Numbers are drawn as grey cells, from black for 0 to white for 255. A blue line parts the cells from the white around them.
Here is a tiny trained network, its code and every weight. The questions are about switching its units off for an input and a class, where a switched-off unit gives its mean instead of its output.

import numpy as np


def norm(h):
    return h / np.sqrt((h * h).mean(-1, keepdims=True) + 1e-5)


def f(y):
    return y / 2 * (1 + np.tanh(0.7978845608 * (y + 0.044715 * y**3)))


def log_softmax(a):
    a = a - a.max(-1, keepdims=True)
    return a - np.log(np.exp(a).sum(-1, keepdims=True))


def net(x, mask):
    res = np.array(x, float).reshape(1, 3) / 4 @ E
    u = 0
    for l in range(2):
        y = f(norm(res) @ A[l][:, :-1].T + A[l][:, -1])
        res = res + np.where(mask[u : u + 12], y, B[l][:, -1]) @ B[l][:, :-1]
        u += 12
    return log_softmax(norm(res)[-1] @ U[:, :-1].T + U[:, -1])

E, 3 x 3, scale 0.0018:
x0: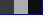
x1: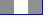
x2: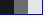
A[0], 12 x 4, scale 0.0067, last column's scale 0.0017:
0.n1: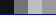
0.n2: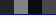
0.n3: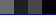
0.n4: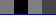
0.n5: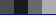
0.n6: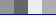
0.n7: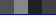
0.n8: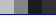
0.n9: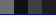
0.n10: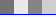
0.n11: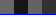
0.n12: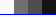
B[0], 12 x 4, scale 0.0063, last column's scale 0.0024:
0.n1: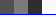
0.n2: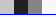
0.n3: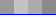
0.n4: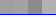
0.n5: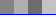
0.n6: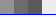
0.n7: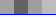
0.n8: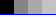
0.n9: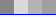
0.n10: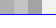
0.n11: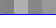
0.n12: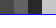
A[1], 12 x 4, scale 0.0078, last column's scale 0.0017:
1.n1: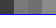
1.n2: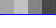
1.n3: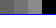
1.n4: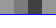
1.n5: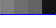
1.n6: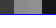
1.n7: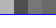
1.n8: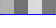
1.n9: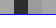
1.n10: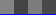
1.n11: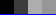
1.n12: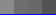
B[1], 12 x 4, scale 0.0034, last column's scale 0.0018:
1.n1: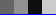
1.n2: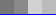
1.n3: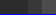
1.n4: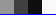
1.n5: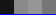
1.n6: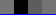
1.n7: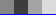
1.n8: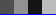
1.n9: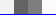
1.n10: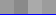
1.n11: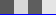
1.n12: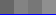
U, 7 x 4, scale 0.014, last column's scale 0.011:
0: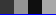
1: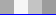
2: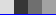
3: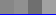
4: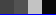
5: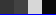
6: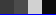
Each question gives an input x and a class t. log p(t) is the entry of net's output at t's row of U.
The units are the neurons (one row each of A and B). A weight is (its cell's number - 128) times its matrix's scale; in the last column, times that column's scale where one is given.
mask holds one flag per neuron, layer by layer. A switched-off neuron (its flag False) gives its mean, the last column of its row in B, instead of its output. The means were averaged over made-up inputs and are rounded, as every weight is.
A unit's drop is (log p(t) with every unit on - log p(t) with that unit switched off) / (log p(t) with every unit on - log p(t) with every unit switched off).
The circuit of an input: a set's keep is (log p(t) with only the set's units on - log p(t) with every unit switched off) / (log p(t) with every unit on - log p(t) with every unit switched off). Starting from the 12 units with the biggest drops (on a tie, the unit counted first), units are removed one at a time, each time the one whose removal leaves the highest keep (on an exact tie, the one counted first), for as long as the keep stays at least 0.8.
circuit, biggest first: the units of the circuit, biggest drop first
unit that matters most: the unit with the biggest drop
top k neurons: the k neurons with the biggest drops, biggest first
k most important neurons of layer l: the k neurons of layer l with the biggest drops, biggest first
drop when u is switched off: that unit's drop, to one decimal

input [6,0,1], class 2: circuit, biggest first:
[0.n2]
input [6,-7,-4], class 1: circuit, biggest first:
[0.n9, 0.n3]
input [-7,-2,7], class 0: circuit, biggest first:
[0.n1, 1.n11]
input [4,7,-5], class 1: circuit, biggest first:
[0.n10, 0.n1]
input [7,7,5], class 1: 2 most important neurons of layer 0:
[0.n10, 0.n12]
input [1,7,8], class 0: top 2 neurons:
[0.n1, 0.n9]
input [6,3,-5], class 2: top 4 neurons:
[0.n2, 0.n7, 0.n1, 0.n10]
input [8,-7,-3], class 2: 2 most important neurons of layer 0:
[0.n2, 0.n7]
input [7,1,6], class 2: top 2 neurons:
[0.n2, 0.n8]
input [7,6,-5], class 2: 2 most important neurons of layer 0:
[0.n2, 0.n9]
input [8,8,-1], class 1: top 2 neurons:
[0.n10, 0.n6]
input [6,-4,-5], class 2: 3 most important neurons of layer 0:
[0.n2, 0.n7, 0.n1]
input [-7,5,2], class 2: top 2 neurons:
[0.n6, 0.n9]
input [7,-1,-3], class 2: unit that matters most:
0.n2
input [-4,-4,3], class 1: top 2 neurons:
[0.n4, 0.n12]
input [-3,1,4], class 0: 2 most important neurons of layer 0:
[0.n1, 0.n2]
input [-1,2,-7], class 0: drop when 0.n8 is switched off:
0.1
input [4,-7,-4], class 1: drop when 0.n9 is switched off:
0.7
